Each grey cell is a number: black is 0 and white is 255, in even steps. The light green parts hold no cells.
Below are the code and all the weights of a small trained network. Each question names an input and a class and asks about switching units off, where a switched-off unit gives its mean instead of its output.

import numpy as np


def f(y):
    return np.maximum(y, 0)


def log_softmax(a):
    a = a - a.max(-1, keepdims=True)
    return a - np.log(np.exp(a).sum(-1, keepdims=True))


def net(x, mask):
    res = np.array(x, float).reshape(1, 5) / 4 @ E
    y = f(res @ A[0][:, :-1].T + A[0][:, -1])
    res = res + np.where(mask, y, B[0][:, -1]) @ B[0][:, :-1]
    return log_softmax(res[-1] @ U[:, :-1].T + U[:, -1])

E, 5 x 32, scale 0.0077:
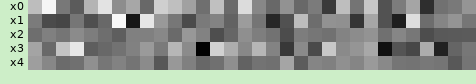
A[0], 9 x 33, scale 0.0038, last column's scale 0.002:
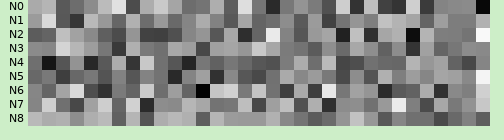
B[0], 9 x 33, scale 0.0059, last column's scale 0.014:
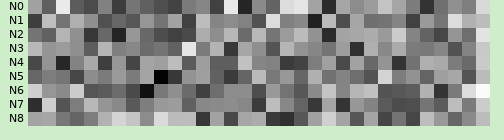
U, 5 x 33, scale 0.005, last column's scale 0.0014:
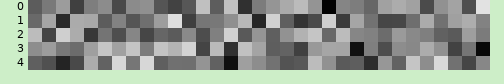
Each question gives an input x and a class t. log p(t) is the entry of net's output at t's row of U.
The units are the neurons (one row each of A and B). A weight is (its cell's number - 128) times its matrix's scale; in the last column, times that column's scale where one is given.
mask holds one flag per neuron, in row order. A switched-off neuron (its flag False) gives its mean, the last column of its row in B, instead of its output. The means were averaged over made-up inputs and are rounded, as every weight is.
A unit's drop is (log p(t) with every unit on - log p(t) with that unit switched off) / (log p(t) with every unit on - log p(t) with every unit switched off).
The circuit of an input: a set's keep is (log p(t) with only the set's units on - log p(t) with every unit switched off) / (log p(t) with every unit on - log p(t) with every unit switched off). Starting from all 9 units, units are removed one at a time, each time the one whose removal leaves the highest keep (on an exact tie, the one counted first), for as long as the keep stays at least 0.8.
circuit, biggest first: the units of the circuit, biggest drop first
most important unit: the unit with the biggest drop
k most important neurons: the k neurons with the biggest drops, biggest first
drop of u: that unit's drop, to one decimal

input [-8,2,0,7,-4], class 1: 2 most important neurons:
(N4, N0)
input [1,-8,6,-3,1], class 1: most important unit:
N7
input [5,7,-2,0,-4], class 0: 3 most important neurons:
(N0, N6, N8)
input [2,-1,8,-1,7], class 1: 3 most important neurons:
(N0, N2, N3)
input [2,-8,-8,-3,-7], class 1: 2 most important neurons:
(N7, N0)
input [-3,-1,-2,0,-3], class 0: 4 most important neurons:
(N6, N8, N3, N2)
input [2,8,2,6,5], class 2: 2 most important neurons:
(N0, N7)
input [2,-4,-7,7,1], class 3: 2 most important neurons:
(N8, N0)
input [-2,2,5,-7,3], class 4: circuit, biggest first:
(N0, N5)
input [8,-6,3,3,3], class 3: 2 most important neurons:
(N8, N3)
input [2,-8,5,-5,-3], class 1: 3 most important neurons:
(N7, N1, N0)
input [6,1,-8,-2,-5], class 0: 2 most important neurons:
(N0, N6)
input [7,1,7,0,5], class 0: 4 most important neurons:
(N0, N6, N4, N3)
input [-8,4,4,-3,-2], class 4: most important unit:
N4
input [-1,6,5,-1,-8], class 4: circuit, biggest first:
(N4, N6)
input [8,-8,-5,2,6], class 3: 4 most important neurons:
(N8, N3, N6, N4)
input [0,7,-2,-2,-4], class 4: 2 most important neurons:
(N4, N2)
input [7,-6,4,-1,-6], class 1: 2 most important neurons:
(N7, N1)
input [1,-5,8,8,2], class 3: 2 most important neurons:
(N8, N0)
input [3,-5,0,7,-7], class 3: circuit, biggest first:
(N8)
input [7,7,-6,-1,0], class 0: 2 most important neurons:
(N0, N6)
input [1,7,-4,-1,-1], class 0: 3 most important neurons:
(N0, N8, N6)
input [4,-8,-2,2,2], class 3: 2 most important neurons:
(N8, N3)
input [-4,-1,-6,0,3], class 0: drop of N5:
0.1
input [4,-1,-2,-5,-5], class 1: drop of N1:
0.3
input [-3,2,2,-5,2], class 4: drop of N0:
0.2
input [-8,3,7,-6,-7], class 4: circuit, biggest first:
(N4)
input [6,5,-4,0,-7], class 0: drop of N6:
0.5
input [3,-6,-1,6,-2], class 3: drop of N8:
0.3
